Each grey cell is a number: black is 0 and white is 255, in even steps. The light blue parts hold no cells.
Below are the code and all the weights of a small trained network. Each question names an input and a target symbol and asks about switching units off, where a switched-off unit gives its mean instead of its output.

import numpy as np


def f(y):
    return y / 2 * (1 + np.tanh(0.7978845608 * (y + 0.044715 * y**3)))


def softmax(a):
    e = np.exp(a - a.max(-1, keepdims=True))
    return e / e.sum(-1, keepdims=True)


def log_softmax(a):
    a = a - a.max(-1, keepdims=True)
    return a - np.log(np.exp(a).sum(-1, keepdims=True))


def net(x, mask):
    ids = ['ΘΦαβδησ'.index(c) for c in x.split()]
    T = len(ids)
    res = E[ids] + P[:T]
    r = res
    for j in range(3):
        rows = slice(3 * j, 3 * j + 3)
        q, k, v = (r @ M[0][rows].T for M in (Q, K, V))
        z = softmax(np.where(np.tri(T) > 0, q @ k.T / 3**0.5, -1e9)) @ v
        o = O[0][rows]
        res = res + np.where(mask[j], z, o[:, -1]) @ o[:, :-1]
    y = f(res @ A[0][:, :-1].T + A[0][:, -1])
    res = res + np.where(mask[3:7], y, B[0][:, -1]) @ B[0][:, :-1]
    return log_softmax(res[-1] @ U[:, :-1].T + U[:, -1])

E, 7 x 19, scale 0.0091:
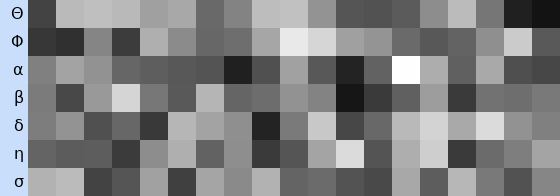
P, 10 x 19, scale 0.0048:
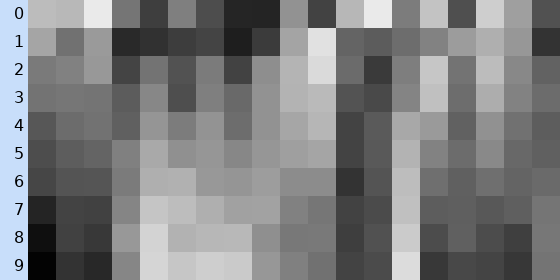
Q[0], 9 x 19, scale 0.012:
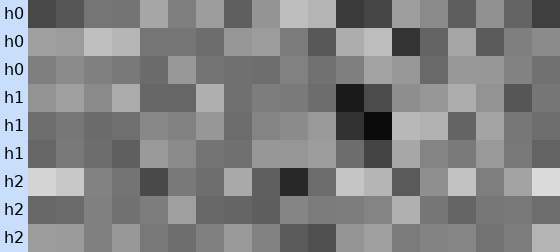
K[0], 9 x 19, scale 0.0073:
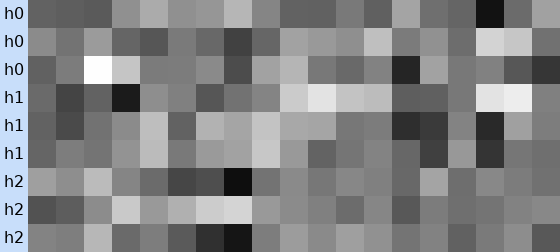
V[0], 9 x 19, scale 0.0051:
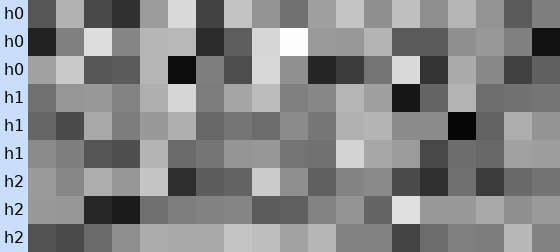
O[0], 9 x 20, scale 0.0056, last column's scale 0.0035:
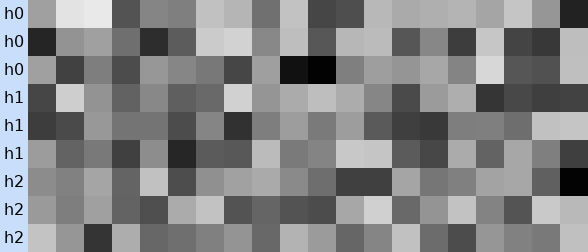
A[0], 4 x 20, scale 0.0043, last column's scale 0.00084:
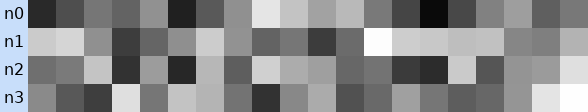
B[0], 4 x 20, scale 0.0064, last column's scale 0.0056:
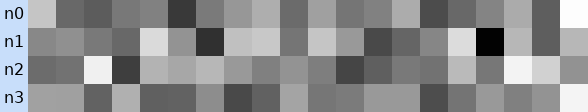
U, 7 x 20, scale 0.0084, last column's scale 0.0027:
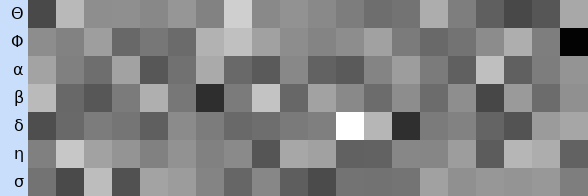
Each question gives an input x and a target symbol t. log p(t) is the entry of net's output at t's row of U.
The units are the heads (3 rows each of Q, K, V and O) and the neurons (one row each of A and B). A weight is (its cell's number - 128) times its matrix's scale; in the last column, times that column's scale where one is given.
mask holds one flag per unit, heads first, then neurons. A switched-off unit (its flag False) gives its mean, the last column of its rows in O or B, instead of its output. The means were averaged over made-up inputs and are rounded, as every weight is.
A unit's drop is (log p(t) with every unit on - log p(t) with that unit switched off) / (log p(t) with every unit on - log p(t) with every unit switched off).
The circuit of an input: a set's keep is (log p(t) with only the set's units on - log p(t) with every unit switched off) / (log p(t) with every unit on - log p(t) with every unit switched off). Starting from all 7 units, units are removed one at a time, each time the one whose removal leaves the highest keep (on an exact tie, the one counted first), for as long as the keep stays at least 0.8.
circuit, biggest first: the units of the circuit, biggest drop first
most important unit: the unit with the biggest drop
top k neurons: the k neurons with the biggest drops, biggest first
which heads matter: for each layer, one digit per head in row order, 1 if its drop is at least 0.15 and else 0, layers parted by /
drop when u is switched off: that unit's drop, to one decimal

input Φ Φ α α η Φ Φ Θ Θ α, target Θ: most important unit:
h0
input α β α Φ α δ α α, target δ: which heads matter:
011
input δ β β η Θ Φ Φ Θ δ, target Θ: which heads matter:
100
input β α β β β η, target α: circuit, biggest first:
(h1 n3)
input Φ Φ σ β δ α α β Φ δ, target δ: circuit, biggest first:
(h1 h2)
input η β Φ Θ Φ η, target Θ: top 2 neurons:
(n0 n2)
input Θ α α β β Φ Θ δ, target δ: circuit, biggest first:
(h1 h2 n0)
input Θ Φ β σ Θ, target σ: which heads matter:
101
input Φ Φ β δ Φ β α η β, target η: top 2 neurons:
(n2 n0)
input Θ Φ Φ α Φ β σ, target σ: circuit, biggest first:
(h0 n0)
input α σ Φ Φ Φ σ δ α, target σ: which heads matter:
100
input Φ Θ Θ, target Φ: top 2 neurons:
(n0 n2)
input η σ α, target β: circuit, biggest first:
(n1 h1)
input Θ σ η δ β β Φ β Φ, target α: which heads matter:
010
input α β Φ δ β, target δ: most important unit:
h2
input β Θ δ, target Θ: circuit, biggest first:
(h1 h0 n1)
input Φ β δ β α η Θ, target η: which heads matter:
110
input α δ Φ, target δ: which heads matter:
001
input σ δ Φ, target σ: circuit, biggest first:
(h0 h2)
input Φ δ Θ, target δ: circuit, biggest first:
(h2)
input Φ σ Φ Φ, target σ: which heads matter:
100
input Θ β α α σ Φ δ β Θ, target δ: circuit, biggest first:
(h2 h1)
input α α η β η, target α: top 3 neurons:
(n3 n1 n2)
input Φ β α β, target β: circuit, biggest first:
(h0 h2)
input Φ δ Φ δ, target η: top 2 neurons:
(n1 n3)
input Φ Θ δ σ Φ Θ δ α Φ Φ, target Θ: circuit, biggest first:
(h1 h0)
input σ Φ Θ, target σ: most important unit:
h2
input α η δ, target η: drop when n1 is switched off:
0.2
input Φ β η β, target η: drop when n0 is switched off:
0.0
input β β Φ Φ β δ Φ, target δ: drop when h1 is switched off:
-0.3
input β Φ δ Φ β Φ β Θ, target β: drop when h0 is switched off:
0.2
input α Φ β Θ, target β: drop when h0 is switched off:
0.3
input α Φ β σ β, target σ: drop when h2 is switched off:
0.4
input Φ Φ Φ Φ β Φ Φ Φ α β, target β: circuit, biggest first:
(h0)
